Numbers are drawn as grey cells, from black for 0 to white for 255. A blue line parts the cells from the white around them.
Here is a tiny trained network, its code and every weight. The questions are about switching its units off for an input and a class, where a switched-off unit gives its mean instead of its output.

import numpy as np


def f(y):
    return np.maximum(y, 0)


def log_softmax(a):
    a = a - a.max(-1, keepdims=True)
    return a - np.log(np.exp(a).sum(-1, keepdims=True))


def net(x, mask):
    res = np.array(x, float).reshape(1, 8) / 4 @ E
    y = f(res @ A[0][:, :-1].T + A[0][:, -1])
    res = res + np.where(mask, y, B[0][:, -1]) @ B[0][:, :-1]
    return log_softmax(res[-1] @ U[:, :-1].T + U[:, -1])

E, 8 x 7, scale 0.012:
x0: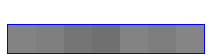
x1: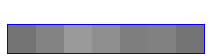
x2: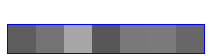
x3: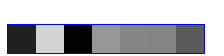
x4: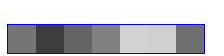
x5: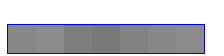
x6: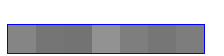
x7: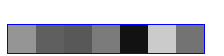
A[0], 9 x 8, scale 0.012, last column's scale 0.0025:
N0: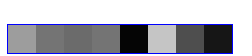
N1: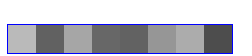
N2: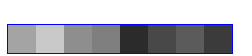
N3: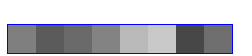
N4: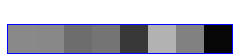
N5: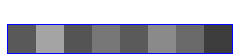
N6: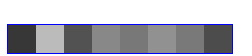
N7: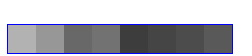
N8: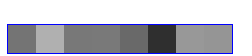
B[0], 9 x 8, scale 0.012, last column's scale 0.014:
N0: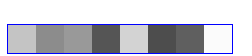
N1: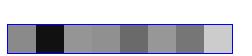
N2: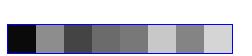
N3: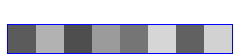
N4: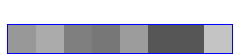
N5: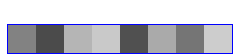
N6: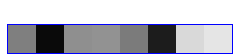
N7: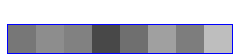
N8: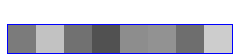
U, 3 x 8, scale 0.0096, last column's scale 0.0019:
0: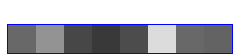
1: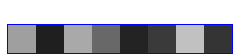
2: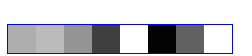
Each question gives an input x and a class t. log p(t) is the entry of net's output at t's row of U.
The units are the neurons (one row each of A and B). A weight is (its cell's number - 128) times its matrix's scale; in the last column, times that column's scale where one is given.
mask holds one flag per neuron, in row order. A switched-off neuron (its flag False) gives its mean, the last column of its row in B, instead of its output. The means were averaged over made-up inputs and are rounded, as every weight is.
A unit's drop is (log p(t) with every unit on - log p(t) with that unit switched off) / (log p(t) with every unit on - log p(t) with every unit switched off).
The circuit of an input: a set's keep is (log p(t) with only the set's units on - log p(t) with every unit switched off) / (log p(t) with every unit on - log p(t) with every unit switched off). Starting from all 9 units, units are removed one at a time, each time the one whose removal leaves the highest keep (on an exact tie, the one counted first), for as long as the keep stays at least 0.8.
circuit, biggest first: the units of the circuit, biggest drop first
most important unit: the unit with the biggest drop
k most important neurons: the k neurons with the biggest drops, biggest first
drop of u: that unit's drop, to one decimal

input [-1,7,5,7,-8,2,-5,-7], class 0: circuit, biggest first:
(N2)
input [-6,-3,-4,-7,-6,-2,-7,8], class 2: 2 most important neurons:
(N0; N4)
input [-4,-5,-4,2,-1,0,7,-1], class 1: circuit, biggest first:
(N0; N3)
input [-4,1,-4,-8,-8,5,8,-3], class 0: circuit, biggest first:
(N2; N6)
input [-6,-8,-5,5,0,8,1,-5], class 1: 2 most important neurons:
(N0; N6)
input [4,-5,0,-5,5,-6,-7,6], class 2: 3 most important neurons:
(N0; N2; N6)
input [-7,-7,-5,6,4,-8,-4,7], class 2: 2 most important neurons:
(N0; N4)
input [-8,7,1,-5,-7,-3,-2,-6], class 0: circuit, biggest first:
(N2; N6)
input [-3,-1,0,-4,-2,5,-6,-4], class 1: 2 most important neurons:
(N0; N4)
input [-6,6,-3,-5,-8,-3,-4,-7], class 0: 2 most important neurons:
(N2; N0)
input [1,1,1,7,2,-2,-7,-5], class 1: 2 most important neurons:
(N6; N0)
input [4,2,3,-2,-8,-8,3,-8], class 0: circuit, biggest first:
(N2; N0)
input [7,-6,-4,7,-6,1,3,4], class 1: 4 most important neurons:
(N6; N5; N3; N0)
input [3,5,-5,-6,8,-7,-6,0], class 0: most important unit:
N3
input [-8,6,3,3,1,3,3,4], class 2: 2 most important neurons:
(N0; N1)
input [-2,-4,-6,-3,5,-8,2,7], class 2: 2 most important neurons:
(N0; N2)
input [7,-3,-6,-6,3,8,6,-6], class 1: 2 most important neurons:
(N0; N1)
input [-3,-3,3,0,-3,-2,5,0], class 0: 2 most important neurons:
(N0; N6)
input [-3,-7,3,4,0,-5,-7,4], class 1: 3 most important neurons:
(N5; N6; N8)
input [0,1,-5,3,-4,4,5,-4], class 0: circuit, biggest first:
(N0)
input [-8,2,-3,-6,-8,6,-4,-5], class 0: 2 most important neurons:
(N2; N6)
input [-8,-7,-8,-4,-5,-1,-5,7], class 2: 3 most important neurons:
(N0; N4; N3)
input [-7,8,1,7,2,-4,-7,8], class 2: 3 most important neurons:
(N0; N4; N1)
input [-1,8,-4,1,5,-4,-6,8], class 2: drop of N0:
0.8
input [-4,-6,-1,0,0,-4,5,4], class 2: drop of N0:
0.1
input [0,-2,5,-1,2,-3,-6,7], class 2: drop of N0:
0.4
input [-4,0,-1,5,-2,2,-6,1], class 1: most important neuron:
(N6)
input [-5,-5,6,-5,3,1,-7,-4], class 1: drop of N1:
0.2
